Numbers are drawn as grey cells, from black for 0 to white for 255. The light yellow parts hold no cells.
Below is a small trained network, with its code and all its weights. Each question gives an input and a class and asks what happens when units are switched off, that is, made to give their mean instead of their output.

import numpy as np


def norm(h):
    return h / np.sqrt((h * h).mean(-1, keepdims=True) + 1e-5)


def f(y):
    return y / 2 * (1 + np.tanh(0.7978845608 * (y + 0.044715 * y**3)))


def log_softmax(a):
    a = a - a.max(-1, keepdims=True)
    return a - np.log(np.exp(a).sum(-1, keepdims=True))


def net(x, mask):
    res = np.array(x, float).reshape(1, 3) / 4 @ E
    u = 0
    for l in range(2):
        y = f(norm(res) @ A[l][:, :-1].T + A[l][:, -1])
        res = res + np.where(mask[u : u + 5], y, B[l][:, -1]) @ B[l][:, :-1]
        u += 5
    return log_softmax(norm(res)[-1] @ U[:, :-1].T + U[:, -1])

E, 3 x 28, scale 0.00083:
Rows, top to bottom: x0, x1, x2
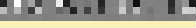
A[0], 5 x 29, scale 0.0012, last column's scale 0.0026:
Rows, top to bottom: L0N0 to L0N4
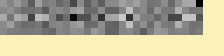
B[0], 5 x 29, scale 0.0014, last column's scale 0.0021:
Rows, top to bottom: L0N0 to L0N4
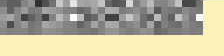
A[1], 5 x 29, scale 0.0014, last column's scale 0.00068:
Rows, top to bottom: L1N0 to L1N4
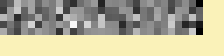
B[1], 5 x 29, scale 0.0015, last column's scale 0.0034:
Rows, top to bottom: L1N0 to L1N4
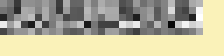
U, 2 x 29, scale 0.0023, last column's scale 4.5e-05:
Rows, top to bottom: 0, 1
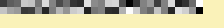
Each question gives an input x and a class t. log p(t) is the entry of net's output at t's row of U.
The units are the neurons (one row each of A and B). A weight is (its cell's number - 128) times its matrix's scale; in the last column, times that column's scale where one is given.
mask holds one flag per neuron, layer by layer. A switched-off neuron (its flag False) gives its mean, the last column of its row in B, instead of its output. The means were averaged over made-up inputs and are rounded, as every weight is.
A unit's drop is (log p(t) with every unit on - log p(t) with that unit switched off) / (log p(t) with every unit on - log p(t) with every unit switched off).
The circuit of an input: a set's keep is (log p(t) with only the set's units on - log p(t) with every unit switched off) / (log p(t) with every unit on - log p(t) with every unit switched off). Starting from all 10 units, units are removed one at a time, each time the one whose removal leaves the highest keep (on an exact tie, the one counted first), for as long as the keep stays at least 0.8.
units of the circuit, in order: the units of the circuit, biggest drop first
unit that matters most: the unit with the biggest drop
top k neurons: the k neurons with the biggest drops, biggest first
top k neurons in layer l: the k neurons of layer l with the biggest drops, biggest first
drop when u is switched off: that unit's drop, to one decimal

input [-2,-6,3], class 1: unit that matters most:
L1N3
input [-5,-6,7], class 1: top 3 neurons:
[L1N3, L1N1, L1N0]
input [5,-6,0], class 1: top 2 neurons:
[L1N3, L1N2]
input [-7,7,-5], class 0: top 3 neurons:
[L1N3, L1N2, L1N4]
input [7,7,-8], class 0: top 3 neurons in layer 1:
[L1N3, L1N1, L1N0]
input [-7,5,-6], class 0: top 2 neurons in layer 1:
[L1N3, L1N2]
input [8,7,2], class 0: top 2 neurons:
[L1N3, L1N1]
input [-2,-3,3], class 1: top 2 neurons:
[L1N3, L1N1]
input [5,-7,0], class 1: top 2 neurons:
[L1N3, L1N2]
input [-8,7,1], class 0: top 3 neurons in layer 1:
[L1N3, L1N2, L1N4]
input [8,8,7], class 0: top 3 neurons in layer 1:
[L1N3, L1N1, L1N0]
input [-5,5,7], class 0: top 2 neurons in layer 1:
[L1N3, L1N2]
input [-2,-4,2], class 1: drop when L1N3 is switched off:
1.5
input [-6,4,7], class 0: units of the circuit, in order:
[L1N2]
